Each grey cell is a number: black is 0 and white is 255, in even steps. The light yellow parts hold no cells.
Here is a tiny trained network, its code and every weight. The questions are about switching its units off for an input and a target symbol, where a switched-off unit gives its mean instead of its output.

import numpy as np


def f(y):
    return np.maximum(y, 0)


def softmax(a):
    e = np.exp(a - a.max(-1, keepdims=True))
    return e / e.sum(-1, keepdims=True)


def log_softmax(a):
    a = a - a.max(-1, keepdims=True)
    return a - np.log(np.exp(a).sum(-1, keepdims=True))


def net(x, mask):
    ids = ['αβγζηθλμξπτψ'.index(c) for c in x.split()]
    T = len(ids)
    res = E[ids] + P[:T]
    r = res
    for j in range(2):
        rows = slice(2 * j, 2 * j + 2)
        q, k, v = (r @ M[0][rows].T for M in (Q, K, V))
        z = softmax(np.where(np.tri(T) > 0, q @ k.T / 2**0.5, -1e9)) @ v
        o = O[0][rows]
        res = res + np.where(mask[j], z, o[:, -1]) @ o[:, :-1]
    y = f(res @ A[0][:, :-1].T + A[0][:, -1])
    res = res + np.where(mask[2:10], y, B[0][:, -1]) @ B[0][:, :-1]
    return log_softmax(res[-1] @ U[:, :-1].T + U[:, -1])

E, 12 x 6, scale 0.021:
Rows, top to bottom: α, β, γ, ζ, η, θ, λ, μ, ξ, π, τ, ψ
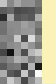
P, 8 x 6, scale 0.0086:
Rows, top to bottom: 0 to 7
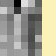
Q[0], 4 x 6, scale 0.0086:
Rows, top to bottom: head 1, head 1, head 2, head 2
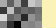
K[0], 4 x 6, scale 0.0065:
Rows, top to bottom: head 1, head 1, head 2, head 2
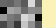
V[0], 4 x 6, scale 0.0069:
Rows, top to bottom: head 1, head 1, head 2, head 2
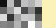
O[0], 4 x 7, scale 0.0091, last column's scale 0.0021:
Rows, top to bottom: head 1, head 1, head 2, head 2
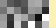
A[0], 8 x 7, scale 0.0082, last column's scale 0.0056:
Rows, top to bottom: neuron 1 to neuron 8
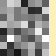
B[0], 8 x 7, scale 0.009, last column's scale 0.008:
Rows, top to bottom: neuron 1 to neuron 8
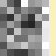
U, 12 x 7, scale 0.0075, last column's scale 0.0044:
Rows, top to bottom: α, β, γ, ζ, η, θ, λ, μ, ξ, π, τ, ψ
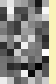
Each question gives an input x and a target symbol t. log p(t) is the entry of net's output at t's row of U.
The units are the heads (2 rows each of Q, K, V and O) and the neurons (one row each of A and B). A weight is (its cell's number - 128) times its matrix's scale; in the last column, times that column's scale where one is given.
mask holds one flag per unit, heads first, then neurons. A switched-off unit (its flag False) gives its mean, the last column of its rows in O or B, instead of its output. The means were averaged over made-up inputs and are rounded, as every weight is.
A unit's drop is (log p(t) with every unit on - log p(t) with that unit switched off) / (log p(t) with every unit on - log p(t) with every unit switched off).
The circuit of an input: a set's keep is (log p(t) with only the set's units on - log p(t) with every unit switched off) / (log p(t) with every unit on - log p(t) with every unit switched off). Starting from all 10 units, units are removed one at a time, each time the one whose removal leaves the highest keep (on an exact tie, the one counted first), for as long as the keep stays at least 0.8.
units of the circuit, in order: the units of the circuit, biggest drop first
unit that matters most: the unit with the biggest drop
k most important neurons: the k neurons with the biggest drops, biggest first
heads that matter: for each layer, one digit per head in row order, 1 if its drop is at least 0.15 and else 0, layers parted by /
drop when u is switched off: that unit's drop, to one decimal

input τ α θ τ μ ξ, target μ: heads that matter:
01
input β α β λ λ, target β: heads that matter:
01
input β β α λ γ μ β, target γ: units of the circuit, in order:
head 2; neuron 6
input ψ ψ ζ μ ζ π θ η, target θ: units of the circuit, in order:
head 2; neuron 4
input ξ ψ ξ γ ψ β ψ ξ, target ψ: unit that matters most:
head 2
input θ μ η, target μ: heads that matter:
01
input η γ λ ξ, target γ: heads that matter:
01
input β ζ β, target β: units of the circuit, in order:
head 2; neuron 6
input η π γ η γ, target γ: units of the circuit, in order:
head 2; neuron 3
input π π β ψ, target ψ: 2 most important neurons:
neuron 1; neuron 6
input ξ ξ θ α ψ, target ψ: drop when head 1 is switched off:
0.1
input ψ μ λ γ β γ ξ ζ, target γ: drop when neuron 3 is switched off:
0.1
